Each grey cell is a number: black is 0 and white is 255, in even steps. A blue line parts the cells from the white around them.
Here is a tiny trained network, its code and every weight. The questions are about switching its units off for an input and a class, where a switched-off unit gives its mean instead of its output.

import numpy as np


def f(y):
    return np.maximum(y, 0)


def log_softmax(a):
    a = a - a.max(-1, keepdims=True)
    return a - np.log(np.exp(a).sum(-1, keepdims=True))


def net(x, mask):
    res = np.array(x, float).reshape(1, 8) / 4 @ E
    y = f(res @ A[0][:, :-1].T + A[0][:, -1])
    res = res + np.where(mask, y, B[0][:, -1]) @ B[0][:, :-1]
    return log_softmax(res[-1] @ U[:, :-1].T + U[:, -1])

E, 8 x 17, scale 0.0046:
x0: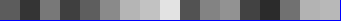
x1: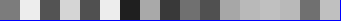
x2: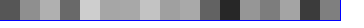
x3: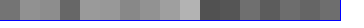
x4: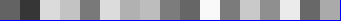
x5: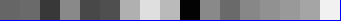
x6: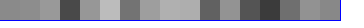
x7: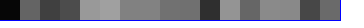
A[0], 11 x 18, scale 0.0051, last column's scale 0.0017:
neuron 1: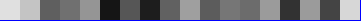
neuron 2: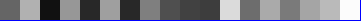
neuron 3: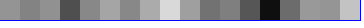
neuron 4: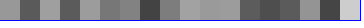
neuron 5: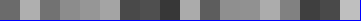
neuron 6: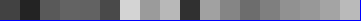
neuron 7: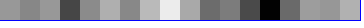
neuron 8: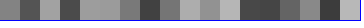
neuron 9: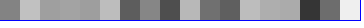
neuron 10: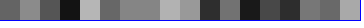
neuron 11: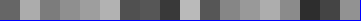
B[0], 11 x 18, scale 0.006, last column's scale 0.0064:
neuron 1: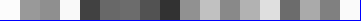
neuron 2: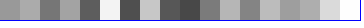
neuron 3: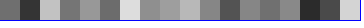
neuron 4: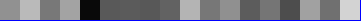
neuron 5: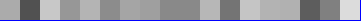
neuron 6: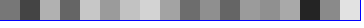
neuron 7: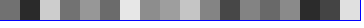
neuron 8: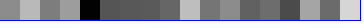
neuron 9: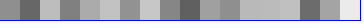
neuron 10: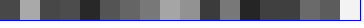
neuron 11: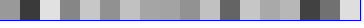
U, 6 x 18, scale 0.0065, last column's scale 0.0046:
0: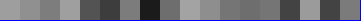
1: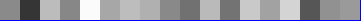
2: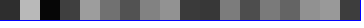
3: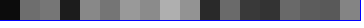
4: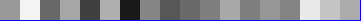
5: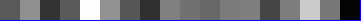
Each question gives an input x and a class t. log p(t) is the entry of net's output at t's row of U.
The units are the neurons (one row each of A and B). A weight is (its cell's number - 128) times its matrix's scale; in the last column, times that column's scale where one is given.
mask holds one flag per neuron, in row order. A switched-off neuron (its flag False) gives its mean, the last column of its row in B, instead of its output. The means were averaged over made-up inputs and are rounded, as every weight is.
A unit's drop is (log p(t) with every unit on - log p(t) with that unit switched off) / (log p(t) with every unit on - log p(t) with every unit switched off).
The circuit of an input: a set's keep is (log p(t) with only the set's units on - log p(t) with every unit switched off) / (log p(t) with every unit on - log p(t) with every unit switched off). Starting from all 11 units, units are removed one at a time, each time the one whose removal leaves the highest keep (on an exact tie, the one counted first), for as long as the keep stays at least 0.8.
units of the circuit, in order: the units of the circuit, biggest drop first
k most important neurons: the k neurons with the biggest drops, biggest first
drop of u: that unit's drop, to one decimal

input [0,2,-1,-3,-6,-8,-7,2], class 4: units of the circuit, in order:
neuron 7; neuron 2
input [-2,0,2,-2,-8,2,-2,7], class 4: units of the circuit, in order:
neuron 1; neuron 2
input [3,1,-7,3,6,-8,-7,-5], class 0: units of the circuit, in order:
neuron 2; neuron 6
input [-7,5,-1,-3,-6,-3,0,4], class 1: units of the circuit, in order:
neuron 11
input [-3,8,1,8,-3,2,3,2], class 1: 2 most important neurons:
neuron 11; neuron 5
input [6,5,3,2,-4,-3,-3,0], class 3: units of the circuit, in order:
neuron 1; neuron 10
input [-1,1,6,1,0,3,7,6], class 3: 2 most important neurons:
neuron 10; neuron 1
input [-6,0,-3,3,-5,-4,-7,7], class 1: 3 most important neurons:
neuron 11; neuron 5; neuron 9
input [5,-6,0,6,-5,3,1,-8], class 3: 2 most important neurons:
neuron 10; neuron 7
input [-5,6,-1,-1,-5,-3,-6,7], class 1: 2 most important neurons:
neuron 11; neuron 5
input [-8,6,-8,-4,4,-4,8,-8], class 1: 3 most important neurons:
neuron 11; neuron 5; neuron 9
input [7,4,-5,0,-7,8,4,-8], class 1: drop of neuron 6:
0.7
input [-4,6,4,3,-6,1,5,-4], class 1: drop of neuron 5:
0.2
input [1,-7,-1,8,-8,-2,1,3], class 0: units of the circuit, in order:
neuron 1
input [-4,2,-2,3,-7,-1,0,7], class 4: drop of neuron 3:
0.1
